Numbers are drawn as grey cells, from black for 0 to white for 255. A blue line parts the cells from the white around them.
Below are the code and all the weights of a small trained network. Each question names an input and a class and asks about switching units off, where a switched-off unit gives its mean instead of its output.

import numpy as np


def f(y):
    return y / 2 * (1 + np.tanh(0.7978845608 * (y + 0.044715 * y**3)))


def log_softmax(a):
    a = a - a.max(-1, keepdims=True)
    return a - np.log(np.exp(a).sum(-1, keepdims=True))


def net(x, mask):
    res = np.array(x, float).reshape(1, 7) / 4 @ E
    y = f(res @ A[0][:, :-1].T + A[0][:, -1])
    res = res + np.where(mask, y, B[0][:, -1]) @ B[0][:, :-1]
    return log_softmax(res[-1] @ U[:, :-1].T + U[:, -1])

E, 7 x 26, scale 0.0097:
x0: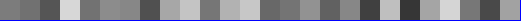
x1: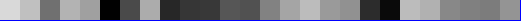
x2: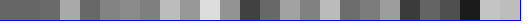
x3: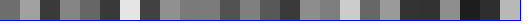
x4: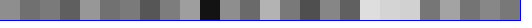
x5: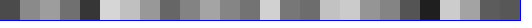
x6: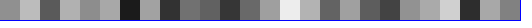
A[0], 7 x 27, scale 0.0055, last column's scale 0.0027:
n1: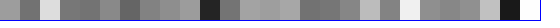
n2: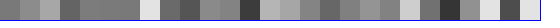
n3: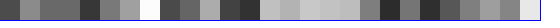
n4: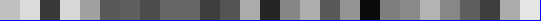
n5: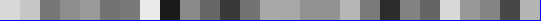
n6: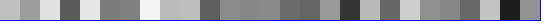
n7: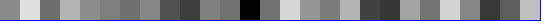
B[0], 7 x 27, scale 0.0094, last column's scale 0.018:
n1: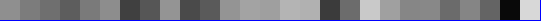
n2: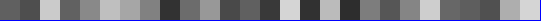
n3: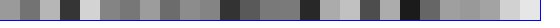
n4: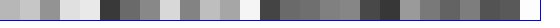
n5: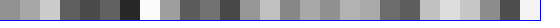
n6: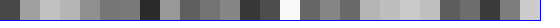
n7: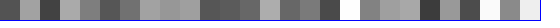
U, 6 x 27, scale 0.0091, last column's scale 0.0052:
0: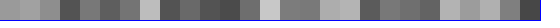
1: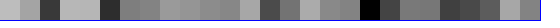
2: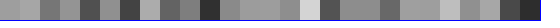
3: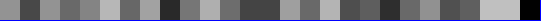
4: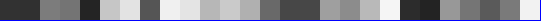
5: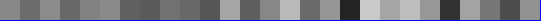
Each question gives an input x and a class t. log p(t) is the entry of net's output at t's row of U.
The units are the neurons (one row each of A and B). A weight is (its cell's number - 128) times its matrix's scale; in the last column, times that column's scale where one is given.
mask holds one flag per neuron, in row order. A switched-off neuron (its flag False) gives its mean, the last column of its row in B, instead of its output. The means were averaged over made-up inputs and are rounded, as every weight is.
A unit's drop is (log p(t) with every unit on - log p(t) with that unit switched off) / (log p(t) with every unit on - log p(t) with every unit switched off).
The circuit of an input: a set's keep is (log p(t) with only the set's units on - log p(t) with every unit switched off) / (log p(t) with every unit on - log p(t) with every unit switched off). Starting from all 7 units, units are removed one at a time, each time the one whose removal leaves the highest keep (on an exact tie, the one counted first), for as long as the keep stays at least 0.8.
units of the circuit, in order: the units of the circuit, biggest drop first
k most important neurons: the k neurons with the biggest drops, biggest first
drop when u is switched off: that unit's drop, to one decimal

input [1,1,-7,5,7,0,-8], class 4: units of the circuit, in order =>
[n5]
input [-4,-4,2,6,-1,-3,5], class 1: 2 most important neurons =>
[n5, n2]
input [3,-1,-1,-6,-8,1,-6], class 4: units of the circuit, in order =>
[n4, n5]
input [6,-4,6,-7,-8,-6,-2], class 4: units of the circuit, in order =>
[n4, n2]
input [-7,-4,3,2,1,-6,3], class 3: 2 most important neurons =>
[n1, n2]
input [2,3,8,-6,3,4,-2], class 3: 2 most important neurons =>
[n1, n2]
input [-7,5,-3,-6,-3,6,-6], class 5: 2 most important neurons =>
[n6, n1]
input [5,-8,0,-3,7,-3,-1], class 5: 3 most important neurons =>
[n1, n7, n3]
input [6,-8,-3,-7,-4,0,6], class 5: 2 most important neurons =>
[n5, n7]
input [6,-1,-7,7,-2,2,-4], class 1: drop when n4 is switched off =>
0.3
